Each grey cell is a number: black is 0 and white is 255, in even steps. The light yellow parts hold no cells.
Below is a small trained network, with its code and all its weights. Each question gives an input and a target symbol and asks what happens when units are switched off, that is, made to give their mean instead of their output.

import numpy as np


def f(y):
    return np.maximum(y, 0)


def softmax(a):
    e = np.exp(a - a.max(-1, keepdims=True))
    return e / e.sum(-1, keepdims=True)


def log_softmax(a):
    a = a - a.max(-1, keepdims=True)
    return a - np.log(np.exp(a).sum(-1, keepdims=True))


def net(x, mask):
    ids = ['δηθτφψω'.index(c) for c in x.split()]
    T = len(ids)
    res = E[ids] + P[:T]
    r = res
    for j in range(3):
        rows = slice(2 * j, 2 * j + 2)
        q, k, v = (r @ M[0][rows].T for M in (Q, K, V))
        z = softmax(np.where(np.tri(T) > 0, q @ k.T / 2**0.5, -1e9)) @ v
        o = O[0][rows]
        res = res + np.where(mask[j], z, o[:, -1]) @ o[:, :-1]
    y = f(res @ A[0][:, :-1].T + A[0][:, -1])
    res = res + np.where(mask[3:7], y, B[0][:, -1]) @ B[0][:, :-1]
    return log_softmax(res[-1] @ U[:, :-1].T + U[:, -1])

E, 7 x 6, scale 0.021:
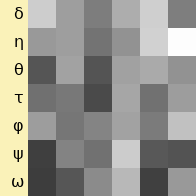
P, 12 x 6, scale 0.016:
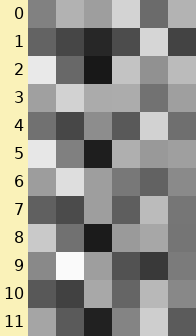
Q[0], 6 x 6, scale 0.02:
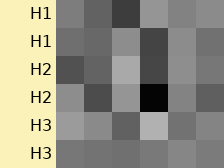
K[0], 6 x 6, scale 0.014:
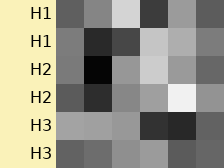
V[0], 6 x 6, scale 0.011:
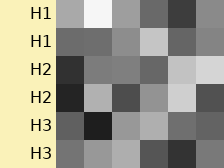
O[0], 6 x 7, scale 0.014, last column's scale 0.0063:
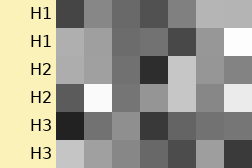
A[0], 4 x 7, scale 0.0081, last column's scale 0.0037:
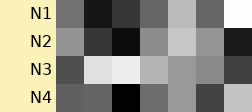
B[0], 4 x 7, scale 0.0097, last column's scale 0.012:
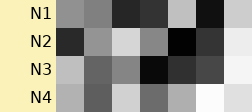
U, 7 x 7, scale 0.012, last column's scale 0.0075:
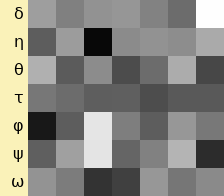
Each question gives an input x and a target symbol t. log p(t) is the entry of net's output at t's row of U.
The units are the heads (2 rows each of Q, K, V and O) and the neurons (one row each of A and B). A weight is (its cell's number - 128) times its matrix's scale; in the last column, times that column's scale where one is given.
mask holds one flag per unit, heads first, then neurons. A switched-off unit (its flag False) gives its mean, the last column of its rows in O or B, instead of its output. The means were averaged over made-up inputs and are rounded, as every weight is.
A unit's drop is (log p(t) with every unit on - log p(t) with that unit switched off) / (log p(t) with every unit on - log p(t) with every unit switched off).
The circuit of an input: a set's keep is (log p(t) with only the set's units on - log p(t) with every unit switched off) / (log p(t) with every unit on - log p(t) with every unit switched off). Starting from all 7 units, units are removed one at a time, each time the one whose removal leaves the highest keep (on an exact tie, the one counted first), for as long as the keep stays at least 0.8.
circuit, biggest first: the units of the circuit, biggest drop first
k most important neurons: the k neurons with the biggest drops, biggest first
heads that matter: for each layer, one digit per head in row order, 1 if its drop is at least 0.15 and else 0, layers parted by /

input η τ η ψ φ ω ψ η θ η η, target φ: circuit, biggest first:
[N2, H3]
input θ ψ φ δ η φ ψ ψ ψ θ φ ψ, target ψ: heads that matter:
110
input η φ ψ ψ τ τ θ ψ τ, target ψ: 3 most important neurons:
[N4, N2, N1]
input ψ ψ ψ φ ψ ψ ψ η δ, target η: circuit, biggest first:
[H1, N3]
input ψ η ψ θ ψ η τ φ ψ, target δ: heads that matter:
001
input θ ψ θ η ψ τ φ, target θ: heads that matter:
011
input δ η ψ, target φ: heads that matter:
000
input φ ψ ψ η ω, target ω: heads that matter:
011
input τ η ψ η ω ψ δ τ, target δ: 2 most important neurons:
[N3, N4]
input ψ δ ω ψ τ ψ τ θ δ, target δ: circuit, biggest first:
[H3, N2]
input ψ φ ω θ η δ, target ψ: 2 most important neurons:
[N2, N1]
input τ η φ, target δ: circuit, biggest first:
[H1]
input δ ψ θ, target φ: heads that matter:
000
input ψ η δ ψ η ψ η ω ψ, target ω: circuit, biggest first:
[H2]
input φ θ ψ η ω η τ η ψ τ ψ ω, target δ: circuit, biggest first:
[H1, H3]
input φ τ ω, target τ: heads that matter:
010
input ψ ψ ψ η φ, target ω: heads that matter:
011
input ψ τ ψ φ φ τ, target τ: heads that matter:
010
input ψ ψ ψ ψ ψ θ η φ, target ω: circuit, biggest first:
[N2, H2]
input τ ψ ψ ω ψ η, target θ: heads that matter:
111
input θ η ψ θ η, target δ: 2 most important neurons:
[N2, N1]
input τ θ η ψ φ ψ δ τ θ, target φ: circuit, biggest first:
[N2, H1]
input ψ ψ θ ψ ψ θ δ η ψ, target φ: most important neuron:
[N4]
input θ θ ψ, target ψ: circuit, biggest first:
[N4, H2, H3]
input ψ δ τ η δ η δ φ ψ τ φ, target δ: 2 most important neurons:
[N1, N2]
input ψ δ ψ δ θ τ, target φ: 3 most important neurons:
[N2, N4, N3]
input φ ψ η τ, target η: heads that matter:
100
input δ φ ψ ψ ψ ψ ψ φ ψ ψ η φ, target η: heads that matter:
111
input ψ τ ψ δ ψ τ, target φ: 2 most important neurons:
[N2, N4]
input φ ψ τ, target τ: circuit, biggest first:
[N2]
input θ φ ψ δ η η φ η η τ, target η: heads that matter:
101
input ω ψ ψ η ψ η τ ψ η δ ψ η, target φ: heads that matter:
100
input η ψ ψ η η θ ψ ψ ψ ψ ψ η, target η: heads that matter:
111
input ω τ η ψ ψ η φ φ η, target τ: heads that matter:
010
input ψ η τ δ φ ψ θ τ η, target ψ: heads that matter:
010
